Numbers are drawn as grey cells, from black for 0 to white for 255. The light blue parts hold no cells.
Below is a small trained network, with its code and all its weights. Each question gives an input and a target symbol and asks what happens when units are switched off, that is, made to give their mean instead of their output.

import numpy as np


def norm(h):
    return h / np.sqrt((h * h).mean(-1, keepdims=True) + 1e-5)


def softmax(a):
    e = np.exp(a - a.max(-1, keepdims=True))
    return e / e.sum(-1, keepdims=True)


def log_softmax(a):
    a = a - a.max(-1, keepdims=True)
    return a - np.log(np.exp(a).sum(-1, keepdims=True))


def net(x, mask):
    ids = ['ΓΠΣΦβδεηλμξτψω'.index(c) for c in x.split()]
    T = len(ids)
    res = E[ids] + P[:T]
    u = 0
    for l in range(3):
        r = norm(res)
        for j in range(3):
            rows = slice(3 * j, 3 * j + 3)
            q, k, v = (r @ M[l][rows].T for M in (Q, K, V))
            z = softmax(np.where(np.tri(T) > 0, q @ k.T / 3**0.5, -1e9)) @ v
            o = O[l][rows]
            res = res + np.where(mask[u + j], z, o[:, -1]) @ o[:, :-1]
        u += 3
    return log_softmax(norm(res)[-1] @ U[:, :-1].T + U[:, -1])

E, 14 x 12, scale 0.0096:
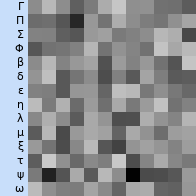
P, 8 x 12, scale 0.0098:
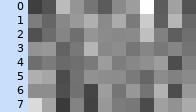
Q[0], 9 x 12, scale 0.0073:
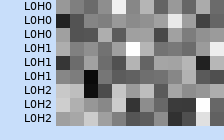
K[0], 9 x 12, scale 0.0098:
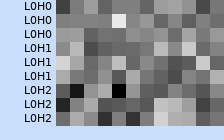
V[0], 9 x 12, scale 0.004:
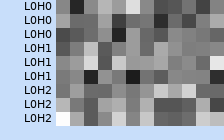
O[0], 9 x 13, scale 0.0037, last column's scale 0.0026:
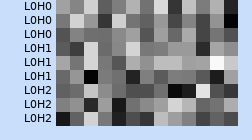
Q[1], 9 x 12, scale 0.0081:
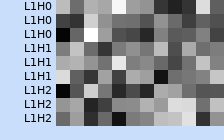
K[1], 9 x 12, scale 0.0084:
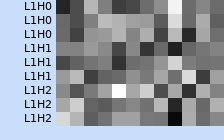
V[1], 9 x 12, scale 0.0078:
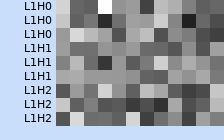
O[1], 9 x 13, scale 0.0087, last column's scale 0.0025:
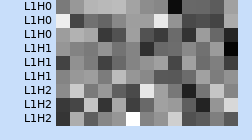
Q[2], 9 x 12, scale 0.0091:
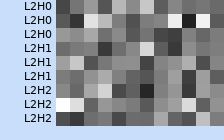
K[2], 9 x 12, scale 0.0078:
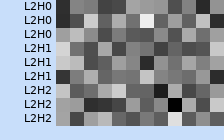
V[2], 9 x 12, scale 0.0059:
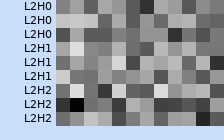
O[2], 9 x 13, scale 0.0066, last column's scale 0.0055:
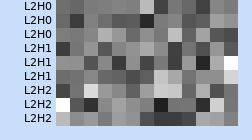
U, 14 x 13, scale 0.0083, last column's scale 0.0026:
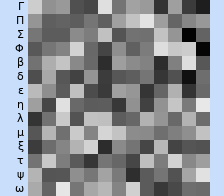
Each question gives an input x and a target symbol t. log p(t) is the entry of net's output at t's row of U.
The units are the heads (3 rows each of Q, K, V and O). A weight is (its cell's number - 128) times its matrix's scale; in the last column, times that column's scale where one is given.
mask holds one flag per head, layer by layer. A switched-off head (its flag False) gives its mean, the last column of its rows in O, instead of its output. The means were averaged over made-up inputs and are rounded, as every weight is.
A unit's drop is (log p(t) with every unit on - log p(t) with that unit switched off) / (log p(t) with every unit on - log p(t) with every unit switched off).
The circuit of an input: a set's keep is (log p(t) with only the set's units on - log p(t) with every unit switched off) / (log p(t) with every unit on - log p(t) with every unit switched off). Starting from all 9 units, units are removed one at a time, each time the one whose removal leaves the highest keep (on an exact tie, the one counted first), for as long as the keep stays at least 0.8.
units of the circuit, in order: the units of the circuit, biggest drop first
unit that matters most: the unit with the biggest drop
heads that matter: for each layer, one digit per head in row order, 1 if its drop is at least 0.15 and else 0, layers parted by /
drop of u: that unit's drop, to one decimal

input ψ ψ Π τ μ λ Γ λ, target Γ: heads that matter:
000 / 100 / 000
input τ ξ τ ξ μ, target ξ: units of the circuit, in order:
L1H0
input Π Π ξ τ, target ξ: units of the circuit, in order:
L0H2, L1H0
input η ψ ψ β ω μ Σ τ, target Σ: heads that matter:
000 / 001 / 000
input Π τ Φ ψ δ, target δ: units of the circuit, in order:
L1H0, L0H1
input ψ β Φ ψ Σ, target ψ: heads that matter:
001 / 010 / 001
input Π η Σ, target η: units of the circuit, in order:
L0H2, L1H2
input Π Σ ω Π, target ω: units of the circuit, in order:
L0H2, L1H0
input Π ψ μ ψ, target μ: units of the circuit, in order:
L0H2, L1H0, L1H2, L2H0
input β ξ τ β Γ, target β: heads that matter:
001 / 001 / 000
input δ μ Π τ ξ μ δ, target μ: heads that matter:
001 / 001 / 000
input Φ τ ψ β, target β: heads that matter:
000 / 001 / 000
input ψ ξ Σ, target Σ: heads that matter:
001 / 001 / 000
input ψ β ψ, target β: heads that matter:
100 / 011 / 010
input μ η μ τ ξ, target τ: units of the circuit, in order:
L0H2, L1H0
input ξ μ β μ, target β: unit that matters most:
L0H2
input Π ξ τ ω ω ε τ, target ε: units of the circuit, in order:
L0H2, L1H2
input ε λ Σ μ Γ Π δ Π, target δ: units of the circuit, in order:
L1H2, L0H1, L1H0
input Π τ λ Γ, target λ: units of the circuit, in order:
L0H2, L1H2
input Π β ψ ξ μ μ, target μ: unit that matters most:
L1H2
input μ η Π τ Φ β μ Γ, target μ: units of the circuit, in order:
L0H2, L1H2
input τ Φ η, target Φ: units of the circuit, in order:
L0H2, L1H0
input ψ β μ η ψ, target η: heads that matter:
000 / 001 / 000
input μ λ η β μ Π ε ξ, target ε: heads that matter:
001 / 001 / 000
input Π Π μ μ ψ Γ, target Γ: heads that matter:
001 / 100 / 000
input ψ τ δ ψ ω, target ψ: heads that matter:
001 / 010 / 001
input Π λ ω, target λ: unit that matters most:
L0H2
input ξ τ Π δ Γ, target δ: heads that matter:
011 / 000 / 000
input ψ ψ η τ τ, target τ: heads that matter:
000 / 100 / 000
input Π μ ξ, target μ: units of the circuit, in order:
L1H2, L0H2
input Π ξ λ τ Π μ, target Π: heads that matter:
001 / 100 / 000
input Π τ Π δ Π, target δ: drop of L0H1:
0.2
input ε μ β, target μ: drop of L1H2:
0.7
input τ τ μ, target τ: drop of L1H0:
0.5
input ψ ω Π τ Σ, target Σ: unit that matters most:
L1H2
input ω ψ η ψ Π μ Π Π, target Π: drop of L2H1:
0.1
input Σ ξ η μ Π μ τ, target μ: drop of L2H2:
0.0
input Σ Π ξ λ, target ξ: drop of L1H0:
0.4
